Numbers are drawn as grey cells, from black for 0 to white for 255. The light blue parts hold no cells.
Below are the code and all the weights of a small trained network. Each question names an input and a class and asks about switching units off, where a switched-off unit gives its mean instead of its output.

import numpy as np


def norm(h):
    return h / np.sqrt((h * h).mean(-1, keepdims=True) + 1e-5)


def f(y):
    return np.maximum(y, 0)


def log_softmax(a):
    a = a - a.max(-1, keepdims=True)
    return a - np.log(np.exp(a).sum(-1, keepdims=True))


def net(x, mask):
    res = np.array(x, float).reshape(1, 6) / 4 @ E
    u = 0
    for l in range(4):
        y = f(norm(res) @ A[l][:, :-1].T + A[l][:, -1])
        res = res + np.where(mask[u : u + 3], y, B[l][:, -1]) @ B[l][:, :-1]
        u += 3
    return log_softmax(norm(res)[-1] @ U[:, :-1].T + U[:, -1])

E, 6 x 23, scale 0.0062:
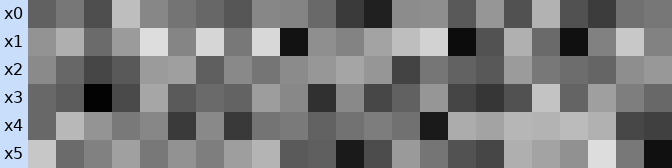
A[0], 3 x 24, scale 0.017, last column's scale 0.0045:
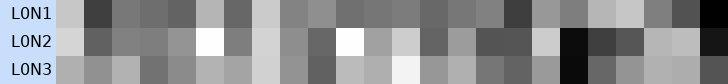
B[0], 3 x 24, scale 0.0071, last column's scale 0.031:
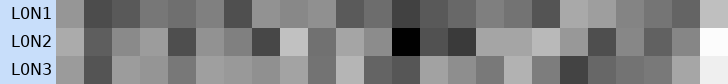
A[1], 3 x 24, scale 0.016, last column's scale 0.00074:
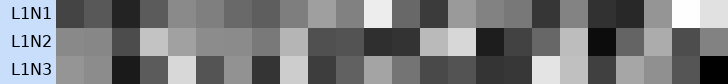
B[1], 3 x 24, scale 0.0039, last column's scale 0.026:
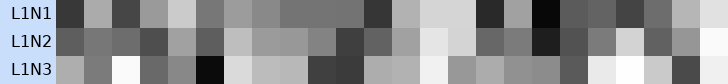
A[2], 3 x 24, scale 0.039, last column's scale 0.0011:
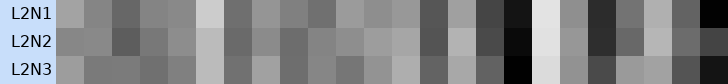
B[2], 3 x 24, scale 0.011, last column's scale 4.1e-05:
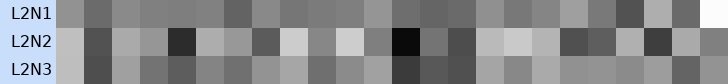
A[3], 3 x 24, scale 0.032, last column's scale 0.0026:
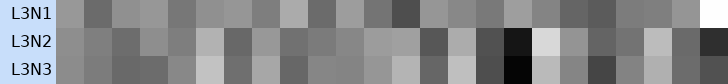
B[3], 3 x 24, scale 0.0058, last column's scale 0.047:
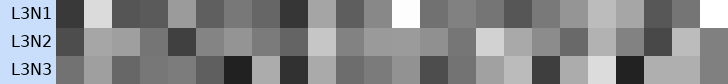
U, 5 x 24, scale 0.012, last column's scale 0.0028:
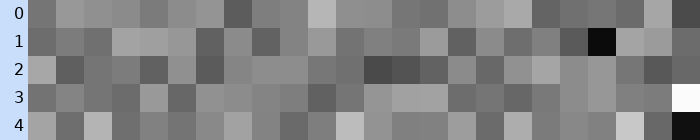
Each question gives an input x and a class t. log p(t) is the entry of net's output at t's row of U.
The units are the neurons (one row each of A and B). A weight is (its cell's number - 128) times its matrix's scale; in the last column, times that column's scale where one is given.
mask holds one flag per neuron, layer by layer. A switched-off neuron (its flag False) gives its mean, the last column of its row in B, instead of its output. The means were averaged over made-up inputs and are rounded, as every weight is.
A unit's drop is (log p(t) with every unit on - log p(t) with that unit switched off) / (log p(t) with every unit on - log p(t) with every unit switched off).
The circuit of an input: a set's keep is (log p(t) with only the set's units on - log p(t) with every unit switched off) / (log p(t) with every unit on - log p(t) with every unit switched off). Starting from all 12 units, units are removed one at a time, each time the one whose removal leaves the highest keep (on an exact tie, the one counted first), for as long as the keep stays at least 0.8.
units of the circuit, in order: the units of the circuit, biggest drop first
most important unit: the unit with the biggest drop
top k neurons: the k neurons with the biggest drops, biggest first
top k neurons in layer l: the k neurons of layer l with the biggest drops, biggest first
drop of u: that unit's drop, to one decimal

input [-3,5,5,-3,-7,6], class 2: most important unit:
L0N2
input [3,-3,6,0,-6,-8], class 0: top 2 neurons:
L0N2, L1N2
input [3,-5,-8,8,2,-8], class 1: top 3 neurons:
L0N2, L1N3, L3N1
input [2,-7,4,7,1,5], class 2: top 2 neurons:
L3N1, L0N1
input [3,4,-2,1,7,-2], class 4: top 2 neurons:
L0N3, L1N3
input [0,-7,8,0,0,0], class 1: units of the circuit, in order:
L0N2, L1N3, L1N2
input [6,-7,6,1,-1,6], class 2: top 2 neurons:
L3N1, L0N3
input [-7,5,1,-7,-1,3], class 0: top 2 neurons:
L0N3, L3N1
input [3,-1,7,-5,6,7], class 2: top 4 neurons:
L3N1, L0N1, L0N3, L1N1
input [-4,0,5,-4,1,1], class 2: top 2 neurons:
L0N2, L0N1
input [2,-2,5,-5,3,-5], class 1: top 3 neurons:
L1N3, L0N2, L0N3
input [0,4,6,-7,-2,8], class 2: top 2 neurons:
L0N2, L0N1
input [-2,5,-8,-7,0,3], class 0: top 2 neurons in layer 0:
L0N3, L0N2
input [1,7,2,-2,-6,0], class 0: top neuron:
L0N2
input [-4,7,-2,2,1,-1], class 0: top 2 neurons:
L0N3, L0N2
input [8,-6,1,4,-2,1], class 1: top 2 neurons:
L0N2, L1N3
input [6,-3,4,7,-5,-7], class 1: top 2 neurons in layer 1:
L1N3, L1N1
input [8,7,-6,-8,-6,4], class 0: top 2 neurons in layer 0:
L0N2, L0N3
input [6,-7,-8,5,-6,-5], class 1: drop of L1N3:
0.2
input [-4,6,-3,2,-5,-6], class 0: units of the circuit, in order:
L0N2
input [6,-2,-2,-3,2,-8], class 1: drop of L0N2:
0.3
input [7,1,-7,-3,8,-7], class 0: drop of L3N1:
0.7
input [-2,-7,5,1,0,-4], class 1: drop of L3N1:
0.2
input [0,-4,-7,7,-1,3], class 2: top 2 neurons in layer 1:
L1N1, L1N3
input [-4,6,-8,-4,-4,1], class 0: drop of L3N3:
0.0
